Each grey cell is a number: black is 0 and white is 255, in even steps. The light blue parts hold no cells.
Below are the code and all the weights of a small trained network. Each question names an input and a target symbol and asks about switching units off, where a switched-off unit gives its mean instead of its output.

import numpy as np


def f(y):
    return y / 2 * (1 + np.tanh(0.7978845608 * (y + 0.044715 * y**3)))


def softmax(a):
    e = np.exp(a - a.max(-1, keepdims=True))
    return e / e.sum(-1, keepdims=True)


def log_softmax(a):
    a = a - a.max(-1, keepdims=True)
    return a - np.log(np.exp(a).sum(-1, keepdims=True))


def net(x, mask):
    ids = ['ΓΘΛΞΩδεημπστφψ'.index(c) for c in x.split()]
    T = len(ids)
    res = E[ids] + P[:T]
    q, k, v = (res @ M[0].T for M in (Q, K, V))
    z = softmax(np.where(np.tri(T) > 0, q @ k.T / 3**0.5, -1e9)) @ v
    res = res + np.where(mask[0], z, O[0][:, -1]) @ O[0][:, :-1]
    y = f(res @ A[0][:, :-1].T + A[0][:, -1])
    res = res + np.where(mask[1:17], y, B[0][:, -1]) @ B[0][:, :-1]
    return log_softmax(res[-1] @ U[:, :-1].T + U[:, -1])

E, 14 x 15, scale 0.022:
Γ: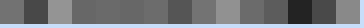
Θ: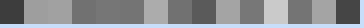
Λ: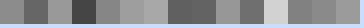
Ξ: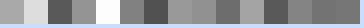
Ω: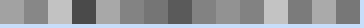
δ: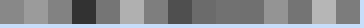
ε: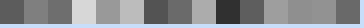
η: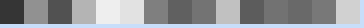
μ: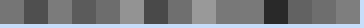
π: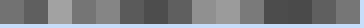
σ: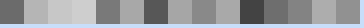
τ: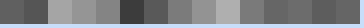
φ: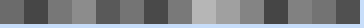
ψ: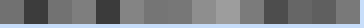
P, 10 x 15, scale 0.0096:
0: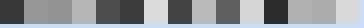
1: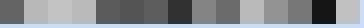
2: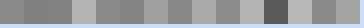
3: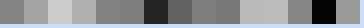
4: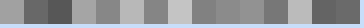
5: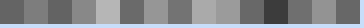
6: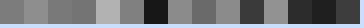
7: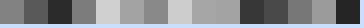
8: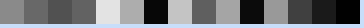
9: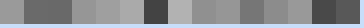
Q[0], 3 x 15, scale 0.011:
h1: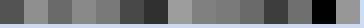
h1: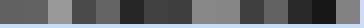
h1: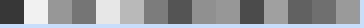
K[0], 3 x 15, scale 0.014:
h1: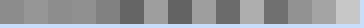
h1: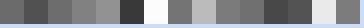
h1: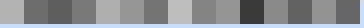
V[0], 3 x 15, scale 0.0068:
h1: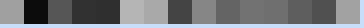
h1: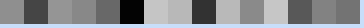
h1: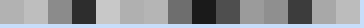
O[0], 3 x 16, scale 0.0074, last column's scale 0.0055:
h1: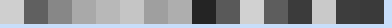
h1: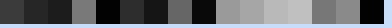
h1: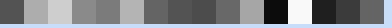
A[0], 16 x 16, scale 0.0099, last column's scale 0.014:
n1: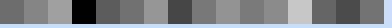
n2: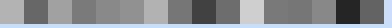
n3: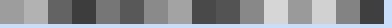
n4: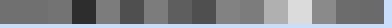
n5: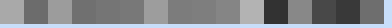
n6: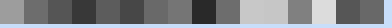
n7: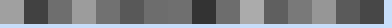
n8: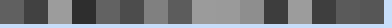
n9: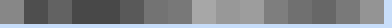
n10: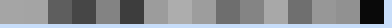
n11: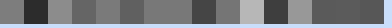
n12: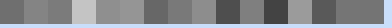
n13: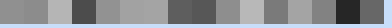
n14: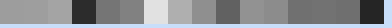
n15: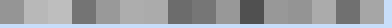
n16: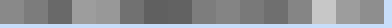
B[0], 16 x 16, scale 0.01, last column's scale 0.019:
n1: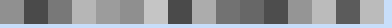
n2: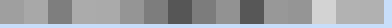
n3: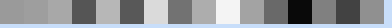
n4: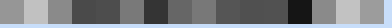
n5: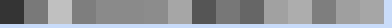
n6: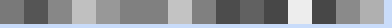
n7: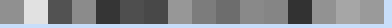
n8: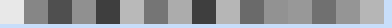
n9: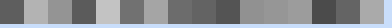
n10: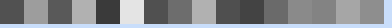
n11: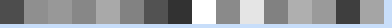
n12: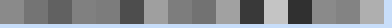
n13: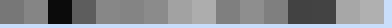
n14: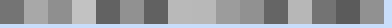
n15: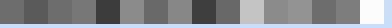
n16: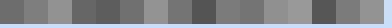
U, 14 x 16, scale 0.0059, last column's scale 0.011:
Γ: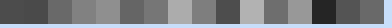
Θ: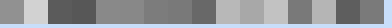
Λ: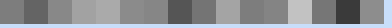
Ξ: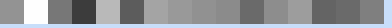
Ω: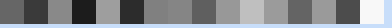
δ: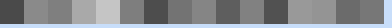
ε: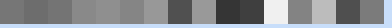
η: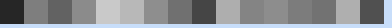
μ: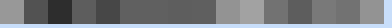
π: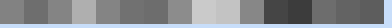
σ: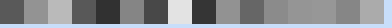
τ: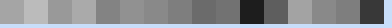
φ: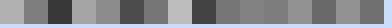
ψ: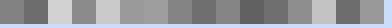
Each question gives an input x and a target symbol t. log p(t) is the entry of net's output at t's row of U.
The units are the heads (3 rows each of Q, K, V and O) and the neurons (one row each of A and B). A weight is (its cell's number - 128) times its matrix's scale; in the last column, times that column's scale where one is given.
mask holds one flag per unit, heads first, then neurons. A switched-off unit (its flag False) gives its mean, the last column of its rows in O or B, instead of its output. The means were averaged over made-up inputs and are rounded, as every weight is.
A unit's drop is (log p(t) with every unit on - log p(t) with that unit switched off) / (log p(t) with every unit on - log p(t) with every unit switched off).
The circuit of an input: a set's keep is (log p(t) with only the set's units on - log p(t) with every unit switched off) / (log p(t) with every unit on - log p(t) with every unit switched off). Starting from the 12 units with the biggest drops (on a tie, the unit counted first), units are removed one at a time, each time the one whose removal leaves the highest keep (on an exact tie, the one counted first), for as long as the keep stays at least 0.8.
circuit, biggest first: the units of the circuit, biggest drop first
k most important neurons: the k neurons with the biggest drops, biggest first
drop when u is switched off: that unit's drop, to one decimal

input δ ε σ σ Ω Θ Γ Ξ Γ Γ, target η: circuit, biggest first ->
h1, n5, n13, n2
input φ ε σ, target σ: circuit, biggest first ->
n15, n1
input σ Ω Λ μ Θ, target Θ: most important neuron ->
n2
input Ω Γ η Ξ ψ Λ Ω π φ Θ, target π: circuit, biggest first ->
n3, h1, n10
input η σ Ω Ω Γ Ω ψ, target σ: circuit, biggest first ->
h1, n5, n1, n8
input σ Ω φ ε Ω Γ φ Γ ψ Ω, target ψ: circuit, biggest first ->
h1, n6, n3, n2
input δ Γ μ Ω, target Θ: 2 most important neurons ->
n2, n6
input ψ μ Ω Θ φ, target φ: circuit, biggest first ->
h1, n6
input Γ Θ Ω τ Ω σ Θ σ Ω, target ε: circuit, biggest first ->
h1, n10
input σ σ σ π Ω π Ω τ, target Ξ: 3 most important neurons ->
n9, n15, n1
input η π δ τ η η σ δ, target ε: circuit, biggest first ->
h1, n1
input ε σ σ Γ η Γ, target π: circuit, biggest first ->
h1, n14
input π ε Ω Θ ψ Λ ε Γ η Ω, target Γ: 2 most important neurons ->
n15, n13
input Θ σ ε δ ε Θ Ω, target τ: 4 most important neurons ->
n4, n1, n15, n6
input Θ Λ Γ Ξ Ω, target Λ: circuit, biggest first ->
h1, n1, n15
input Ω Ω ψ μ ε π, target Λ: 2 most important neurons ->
n11, n8
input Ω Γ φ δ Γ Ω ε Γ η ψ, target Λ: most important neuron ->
n11
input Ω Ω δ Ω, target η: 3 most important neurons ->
n13, n2, n5
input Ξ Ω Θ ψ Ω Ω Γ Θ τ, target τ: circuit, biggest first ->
h1, n8
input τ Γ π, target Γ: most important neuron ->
n6
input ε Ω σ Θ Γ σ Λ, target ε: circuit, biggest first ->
h1, n1
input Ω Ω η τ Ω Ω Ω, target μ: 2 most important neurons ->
n13, n4
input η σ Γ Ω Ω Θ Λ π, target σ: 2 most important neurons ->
n5, n1
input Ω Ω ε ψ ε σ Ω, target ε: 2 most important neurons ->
n10, n1
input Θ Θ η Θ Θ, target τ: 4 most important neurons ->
n4, n1, n15, n6
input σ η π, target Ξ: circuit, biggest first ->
h1, n9
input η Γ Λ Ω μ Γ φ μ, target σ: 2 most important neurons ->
n5, n1
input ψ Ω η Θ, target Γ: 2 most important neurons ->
n15, n13
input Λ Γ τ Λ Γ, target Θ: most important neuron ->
n11
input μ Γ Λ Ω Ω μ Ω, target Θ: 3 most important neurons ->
n2, n6, n15
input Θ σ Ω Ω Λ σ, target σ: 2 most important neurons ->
n1, n11
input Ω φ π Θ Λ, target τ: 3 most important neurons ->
n4, n1, n15
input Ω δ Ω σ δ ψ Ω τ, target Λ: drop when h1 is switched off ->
1.0
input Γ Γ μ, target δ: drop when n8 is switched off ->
0.2
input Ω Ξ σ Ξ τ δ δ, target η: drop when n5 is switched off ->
0.3
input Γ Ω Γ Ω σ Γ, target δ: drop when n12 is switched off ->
0.1
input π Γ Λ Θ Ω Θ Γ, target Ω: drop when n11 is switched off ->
0.0
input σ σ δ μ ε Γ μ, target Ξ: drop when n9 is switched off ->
0.3
